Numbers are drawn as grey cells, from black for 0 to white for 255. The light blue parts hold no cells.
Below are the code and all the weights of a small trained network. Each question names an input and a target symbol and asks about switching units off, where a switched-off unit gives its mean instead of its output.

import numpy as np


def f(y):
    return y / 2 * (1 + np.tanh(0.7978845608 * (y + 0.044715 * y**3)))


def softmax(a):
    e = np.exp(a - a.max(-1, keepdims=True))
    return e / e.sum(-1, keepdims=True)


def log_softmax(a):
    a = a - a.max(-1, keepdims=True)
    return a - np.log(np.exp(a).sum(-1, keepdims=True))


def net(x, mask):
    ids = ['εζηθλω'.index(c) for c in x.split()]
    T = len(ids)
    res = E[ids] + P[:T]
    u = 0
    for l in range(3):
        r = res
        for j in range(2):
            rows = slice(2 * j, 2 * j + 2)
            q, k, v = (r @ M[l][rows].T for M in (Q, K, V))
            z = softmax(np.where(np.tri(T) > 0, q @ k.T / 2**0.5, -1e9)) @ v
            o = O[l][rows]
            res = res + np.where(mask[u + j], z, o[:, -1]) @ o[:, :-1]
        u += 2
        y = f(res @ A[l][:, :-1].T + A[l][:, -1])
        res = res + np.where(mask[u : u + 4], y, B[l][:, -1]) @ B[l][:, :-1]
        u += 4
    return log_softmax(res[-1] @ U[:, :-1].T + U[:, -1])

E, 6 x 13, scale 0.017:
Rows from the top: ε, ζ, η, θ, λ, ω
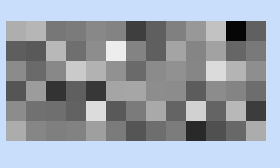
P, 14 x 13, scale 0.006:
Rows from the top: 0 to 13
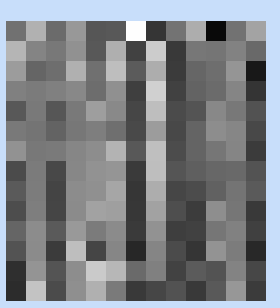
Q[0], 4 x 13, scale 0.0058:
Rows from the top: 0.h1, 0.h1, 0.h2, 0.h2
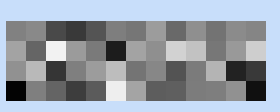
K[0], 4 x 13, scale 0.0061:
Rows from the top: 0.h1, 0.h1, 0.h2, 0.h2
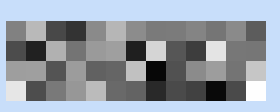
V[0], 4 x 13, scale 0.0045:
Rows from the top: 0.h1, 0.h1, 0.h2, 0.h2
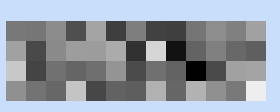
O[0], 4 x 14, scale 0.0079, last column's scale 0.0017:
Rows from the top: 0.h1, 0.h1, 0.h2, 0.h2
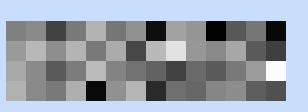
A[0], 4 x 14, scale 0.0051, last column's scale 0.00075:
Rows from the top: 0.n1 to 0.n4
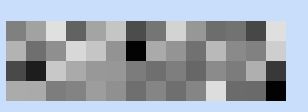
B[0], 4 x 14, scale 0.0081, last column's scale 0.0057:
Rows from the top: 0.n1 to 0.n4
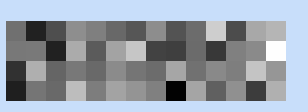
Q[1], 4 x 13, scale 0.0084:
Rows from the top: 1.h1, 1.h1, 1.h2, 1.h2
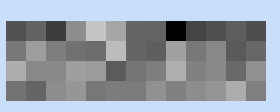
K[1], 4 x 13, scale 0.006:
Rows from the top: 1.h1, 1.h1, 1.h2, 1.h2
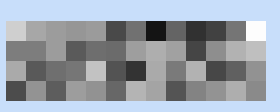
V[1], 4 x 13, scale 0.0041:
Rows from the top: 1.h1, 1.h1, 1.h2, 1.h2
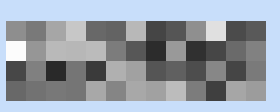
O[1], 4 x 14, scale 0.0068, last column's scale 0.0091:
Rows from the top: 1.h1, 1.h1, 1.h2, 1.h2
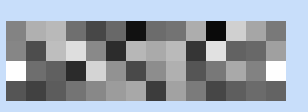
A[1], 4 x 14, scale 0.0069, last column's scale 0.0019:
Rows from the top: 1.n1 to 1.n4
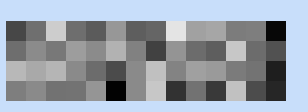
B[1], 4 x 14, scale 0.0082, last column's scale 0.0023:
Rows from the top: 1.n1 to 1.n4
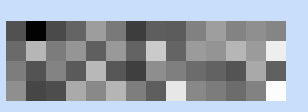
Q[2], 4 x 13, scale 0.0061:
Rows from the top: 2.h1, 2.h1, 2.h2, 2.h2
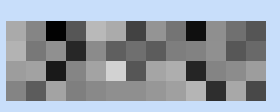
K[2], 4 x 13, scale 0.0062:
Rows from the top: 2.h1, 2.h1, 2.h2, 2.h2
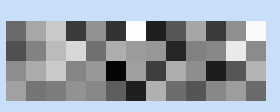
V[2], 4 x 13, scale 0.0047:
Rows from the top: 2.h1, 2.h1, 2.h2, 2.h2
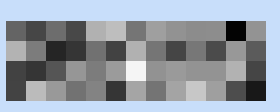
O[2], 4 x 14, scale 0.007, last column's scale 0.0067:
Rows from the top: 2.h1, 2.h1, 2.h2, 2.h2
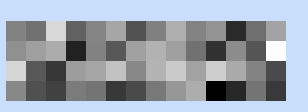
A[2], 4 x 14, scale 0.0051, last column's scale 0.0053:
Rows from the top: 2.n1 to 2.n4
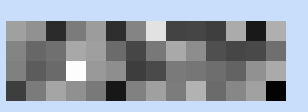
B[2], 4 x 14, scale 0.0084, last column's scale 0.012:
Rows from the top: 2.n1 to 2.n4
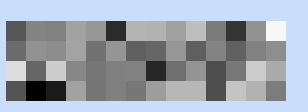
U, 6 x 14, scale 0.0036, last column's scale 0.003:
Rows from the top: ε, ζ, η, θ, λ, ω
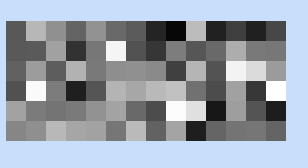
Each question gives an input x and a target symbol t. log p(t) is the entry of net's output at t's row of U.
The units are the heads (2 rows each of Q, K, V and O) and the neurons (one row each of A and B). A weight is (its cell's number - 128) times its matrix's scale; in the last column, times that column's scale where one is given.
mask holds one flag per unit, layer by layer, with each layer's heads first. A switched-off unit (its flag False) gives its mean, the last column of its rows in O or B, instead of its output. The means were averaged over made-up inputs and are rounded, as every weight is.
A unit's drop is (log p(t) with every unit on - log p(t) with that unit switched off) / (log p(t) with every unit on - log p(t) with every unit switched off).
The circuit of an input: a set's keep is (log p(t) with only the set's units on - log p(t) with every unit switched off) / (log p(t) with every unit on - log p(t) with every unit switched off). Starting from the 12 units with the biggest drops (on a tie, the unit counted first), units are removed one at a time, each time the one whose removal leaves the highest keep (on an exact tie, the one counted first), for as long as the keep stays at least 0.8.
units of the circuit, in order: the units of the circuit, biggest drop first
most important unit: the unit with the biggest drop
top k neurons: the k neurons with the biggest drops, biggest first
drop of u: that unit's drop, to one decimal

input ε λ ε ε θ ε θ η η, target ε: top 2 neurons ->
0.n2, 1.n3
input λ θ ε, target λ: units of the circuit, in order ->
2.h2, 1.h2
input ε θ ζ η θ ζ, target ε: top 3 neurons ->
0.n2, 1.n4, 1.n3
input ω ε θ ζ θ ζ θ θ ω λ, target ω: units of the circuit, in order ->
1.h1, 0.h2, 0.n4, 0.h1
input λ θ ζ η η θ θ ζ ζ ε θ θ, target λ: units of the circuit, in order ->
2.h2, 1.h2, 0.h2
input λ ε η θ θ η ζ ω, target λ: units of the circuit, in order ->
2.h2, 1.h2, 0.h2
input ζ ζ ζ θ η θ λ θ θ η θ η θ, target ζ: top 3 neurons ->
2.n1, 0.n2, 0.n3
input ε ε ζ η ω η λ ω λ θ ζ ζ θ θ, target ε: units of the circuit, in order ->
2.h2, 0.h2, 1.h1
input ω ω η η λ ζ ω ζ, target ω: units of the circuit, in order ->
1.h1, 0.h2
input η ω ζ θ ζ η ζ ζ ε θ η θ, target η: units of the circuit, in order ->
2.h1, 0.h2, 1.h2
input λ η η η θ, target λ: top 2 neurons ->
0.n2, 0.n3
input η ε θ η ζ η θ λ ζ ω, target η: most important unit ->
2.h1
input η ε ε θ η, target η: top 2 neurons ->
0.n2, 0.n4
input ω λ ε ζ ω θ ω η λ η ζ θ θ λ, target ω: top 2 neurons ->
0.n4, 2.n2
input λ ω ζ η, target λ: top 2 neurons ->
0.n2, 2.n3
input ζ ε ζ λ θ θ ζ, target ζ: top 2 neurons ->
2.n1, 0.n1
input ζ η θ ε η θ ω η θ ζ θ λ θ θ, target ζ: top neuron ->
2.n1
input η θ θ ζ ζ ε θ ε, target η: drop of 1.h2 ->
0.1
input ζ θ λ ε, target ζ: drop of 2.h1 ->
1.0
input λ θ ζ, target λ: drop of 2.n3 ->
0.1
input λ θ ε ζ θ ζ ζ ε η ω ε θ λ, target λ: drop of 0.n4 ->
0.2
